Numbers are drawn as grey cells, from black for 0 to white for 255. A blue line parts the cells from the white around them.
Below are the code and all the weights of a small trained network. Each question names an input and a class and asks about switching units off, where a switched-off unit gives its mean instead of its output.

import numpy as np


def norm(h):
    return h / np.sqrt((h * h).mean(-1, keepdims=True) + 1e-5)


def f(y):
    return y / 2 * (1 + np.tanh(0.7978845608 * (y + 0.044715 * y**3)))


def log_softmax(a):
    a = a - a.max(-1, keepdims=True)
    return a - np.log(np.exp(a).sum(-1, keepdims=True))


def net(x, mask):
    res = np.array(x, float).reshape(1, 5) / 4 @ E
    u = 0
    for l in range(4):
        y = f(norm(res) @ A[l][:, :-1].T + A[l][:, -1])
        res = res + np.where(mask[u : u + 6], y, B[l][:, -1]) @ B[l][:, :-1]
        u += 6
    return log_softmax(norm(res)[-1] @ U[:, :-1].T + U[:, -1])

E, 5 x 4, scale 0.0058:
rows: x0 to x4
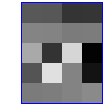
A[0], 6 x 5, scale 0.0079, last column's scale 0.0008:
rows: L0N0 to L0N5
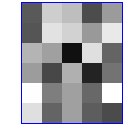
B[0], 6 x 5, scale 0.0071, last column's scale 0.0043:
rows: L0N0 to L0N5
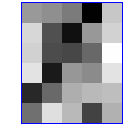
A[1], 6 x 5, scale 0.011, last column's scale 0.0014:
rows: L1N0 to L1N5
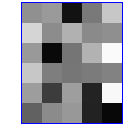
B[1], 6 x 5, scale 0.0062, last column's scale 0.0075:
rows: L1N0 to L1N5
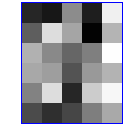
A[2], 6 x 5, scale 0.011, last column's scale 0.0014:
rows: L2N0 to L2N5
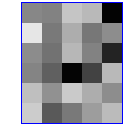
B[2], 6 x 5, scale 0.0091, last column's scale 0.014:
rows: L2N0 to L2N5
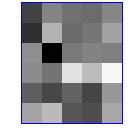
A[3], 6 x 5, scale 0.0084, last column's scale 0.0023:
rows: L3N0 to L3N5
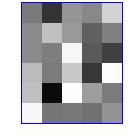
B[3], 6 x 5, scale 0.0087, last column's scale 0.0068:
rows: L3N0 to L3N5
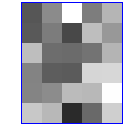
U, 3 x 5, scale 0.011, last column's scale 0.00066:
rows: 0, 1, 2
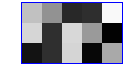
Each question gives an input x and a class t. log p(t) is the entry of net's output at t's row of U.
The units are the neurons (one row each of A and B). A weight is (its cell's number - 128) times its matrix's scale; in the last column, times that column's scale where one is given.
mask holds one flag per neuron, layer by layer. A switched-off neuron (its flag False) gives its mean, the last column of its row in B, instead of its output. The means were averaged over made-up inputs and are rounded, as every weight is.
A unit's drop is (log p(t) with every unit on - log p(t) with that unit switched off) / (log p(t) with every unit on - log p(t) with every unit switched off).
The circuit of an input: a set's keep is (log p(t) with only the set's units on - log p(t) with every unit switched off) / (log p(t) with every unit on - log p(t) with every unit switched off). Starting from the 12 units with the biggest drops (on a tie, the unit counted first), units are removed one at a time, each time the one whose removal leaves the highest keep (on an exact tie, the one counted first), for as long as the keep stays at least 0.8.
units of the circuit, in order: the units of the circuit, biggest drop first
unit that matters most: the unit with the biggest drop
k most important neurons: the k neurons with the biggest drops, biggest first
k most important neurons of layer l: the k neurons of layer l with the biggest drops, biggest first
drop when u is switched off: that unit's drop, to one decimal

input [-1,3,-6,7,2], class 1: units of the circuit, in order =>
[L2N3, L1N4]
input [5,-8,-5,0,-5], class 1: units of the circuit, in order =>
[L2N3]
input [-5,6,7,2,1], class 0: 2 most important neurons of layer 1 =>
[L1N4, L1N1]
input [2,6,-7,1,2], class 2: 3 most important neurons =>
[L1N0, L0N3, L3N0]
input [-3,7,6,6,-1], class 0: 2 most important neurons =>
[L1N0, L1N4]
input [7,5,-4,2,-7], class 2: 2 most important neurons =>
[L1N0, L0N3]
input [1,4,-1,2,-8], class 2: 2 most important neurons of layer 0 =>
[L0N3, L0N2]
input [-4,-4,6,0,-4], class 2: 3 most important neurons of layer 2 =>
[L2N1, L2N3, L2N4]
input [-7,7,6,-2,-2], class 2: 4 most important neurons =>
[L0N4, L2N3, L2N1, L2N4]
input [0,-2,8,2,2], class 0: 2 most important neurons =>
[L1N0, L0N3]
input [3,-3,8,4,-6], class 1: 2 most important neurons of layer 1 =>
[L1N5, L1N2]
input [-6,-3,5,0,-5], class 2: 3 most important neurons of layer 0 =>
[L0N4, L0N2, L0N5]
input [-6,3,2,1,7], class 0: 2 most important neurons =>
[L0N1, L2N3]
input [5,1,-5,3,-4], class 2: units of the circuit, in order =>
[L1N0]
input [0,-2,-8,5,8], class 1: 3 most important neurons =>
[L2N3, L2N1, L0N2]
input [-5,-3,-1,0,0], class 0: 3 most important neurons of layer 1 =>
[L1N5, L1N2, L1N3]
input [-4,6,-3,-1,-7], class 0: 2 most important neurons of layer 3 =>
[L3N5, L3N0]
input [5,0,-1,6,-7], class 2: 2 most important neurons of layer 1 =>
[L1N5, L1N2]
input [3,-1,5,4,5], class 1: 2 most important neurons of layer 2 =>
[L2N3, L2N5]
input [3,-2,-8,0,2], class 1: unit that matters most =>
L0N2
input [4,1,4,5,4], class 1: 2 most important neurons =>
[L2N3, L1N5]
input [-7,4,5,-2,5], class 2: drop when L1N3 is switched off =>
0.0
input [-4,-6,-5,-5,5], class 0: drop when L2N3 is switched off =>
0.1
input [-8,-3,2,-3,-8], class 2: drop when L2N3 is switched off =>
0.1
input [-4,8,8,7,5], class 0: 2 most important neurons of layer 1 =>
[L1N0, L1N4]
